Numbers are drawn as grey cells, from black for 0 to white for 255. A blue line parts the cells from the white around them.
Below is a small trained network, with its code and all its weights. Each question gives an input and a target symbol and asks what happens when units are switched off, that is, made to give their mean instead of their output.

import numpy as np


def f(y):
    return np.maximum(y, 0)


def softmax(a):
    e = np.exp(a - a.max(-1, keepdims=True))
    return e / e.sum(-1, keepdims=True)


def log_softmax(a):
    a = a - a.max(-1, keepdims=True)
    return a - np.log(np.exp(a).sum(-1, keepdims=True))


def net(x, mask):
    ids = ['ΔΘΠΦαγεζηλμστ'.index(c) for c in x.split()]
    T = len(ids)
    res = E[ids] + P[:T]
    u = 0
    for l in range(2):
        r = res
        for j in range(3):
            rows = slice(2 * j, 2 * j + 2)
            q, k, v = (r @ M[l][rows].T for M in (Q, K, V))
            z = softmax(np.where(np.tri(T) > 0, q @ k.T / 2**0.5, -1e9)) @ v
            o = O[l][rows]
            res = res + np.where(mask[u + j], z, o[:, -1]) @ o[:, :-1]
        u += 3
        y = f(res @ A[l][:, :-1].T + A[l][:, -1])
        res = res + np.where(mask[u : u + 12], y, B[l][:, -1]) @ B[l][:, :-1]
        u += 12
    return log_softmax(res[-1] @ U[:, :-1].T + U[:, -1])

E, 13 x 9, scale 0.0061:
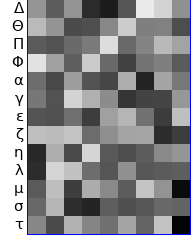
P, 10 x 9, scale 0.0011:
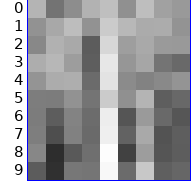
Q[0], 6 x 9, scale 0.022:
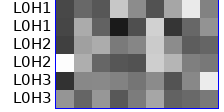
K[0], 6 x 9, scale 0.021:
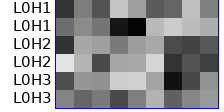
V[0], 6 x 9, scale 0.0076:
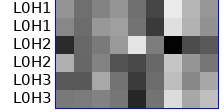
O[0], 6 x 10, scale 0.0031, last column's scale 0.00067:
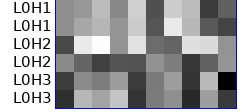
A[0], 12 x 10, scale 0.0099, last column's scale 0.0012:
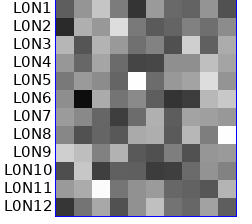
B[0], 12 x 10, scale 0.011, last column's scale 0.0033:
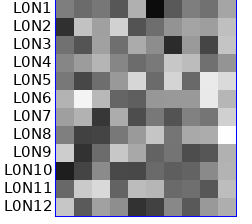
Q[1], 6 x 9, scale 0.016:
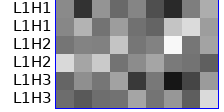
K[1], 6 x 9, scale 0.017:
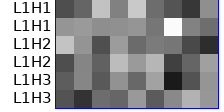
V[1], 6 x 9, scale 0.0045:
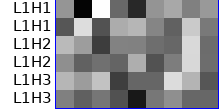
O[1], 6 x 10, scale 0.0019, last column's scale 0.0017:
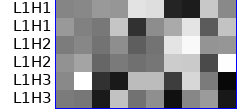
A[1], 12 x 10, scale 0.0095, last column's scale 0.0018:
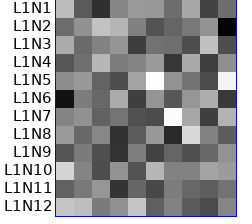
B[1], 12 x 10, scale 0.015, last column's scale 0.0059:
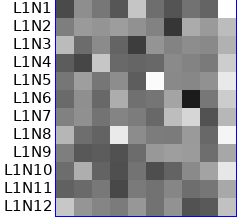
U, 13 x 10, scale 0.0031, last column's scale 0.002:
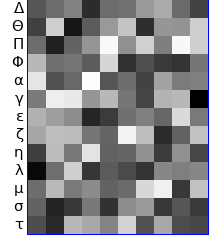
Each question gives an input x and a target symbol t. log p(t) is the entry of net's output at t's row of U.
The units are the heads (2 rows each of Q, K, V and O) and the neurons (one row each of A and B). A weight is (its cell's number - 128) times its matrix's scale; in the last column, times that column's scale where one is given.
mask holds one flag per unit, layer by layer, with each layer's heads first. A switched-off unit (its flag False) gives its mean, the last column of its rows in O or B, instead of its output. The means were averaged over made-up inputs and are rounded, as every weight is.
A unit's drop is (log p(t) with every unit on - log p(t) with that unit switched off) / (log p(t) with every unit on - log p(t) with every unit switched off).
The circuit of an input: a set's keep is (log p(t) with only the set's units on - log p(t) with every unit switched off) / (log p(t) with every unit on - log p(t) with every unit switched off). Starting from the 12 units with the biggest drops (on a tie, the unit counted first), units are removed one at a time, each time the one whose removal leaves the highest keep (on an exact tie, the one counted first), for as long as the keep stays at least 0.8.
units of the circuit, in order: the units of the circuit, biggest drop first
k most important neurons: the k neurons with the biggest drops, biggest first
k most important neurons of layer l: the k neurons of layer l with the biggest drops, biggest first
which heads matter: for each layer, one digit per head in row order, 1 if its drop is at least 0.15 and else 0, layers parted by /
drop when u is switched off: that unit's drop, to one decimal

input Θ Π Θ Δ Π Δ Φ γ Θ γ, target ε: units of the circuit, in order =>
(L0H2; L0N6; L1N3; L1N10)
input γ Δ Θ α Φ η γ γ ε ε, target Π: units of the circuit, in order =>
(L0H1; L0N5; L0H2)
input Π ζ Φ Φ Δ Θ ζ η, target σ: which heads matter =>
010 / 000
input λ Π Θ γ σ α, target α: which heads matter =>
100 / 000
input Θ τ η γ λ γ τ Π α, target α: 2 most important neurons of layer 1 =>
(L1N8; L1N1)
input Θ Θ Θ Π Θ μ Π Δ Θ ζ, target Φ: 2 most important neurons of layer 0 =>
(L0N1; L0N11)
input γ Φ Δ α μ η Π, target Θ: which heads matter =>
010 / 001
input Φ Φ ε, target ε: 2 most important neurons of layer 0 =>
(L0N12; L0N6)
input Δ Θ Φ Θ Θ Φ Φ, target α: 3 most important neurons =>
(L0N9; L0N2; L1N1)
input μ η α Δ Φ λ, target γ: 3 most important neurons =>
(L1N2; L0N2; L0N11)
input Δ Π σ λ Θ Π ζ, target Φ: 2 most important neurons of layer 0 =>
(L0N1; L0N9)
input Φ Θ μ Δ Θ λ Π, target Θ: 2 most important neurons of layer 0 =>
(L0N8; L0N4)
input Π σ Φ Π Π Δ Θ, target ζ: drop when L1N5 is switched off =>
0.3
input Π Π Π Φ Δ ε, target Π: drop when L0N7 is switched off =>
0.1
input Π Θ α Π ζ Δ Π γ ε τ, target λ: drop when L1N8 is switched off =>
0.2
